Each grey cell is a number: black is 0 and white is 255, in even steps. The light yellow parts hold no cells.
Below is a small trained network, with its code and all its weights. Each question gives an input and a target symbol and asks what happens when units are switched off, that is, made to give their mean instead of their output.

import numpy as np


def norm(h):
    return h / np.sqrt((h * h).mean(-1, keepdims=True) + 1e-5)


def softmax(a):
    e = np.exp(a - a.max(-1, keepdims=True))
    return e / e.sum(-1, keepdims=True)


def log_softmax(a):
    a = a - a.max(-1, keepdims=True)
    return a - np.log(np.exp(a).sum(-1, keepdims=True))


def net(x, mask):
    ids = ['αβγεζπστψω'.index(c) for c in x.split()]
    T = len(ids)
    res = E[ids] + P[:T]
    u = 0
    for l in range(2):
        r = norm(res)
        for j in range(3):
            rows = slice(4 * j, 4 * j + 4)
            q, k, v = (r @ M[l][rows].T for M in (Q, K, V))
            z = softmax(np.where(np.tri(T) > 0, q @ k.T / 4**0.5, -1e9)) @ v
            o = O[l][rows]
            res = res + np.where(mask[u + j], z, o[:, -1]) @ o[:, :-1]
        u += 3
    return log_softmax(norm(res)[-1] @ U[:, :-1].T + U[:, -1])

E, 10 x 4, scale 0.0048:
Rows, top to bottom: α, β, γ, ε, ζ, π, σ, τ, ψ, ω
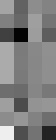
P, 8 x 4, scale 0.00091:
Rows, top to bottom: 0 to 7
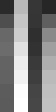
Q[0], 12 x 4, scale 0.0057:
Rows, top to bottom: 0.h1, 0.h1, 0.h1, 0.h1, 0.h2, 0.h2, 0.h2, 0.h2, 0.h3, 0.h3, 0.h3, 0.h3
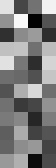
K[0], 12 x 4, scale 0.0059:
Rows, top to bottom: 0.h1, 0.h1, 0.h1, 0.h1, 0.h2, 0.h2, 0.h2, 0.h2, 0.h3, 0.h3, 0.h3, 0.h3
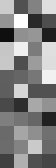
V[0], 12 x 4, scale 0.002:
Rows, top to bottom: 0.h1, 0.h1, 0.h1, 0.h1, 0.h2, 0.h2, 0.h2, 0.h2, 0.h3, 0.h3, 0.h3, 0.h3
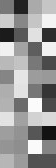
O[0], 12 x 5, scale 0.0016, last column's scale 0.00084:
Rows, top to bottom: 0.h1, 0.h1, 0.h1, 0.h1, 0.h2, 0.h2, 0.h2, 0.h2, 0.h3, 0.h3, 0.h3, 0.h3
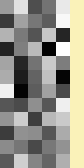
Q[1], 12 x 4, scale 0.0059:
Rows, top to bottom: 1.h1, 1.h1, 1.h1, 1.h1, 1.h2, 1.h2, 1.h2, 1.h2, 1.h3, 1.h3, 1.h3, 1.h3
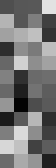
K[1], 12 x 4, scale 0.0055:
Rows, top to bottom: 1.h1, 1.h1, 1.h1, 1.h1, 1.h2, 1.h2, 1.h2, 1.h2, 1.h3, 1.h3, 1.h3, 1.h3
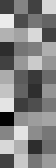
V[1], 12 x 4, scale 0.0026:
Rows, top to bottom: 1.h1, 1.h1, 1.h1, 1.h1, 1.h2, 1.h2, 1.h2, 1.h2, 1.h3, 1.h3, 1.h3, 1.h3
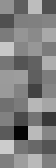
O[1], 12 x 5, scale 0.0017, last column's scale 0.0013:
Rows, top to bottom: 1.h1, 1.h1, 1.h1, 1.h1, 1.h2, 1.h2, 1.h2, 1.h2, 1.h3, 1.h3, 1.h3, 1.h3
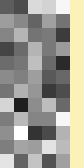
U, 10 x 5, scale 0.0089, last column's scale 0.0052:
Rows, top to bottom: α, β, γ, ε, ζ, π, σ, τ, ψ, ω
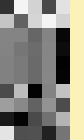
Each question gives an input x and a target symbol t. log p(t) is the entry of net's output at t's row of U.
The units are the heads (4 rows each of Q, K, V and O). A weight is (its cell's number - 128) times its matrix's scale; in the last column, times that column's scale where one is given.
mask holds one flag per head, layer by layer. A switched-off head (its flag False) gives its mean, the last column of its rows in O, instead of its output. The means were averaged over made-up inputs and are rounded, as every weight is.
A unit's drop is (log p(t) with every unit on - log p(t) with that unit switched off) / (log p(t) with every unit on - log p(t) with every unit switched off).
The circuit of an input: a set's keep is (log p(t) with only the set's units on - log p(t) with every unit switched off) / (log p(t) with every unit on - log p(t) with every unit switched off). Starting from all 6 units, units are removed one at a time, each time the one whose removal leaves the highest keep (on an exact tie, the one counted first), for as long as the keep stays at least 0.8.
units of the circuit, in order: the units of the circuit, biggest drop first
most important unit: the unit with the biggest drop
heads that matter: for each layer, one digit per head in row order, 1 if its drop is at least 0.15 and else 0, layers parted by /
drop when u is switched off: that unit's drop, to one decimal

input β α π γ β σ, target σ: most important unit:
0.h1
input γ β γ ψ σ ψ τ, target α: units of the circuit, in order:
(0.h1 0.h2)
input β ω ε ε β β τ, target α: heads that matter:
100 / 001
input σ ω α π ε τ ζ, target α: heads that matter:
100 / 000
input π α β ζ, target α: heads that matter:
100 / 010
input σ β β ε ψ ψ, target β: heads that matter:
010 / 001
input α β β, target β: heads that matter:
100 / 000
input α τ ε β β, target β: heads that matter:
110 / 001
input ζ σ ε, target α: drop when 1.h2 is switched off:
0.2
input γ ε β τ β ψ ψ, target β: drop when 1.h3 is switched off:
0.8
